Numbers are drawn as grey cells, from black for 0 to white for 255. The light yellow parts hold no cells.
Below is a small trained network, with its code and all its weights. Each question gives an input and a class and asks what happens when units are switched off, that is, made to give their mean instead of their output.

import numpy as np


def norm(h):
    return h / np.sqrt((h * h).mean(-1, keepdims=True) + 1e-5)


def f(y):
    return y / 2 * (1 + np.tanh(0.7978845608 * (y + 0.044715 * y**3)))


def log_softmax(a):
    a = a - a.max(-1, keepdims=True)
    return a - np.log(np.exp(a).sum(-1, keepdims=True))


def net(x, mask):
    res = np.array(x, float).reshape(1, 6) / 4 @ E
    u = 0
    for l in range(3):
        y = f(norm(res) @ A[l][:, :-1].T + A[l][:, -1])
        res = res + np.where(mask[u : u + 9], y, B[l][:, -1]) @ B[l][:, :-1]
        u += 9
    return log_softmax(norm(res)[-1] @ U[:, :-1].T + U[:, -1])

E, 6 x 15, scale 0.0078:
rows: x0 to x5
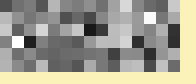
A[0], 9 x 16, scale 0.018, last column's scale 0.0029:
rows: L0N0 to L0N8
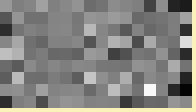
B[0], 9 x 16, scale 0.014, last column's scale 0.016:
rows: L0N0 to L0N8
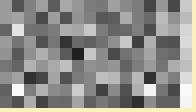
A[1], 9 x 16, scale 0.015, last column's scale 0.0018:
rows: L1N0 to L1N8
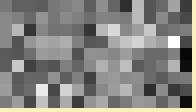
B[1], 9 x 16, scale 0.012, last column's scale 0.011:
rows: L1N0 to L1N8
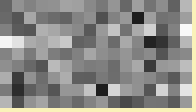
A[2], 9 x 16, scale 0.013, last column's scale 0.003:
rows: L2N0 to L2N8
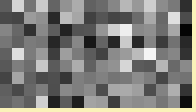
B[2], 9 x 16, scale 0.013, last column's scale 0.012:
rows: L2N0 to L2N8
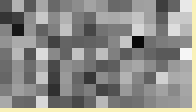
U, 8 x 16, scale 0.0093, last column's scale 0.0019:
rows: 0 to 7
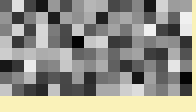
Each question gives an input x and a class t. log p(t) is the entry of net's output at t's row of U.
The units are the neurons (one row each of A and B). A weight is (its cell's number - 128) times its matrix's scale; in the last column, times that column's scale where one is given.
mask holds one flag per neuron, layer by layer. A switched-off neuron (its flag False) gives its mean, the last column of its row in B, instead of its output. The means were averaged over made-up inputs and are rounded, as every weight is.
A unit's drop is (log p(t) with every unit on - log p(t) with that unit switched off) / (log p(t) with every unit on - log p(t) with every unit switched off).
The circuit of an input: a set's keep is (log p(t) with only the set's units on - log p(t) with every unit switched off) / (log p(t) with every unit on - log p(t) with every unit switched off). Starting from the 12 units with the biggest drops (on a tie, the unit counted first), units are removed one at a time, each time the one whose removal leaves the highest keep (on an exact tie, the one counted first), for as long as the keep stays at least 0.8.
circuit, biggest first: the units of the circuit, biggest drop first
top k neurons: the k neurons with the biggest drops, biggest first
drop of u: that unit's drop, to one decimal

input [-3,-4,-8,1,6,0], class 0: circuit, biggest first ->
(L0N2)
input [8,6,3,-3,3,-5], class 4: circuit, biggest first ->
(L0N8; L1N3)
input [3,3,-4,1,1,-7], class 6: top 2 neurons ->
(L0N8; L0N3)
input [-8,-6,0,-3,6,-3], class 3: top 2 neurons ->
(L0N4; L0N7)
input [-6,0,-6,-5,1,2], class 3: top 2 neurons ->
(L0N4; L2N8)
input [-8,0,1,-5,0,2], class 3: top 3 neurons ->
(L0N4; L2N8; L1N8)
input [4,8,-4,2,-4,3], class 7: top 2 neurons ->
(L0N6; L2N2)
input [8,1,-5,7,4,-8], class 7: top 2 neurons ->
(L0N6; L0N3)
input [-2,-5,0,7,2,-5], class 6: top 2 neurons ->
(L0N3; L0N8)
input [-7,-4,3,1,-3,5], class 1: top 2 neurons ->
(L0N0; L1N7)
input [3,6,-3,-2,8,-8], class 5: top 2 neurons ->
(L0N5; L2N1)
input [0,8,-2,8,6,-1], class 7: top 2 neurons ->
(L0N6; L2N2)
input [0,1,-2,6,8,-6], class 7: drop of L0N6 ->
0.3
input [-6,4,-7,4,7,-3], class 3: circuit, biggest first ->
(L0N4)
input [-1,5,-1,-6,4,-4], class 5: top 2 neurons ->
(L0N6; L0N1)
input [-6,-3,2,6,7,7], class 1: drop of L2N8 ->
-0.1
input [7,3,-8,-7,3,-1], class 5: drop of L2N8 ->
0.0
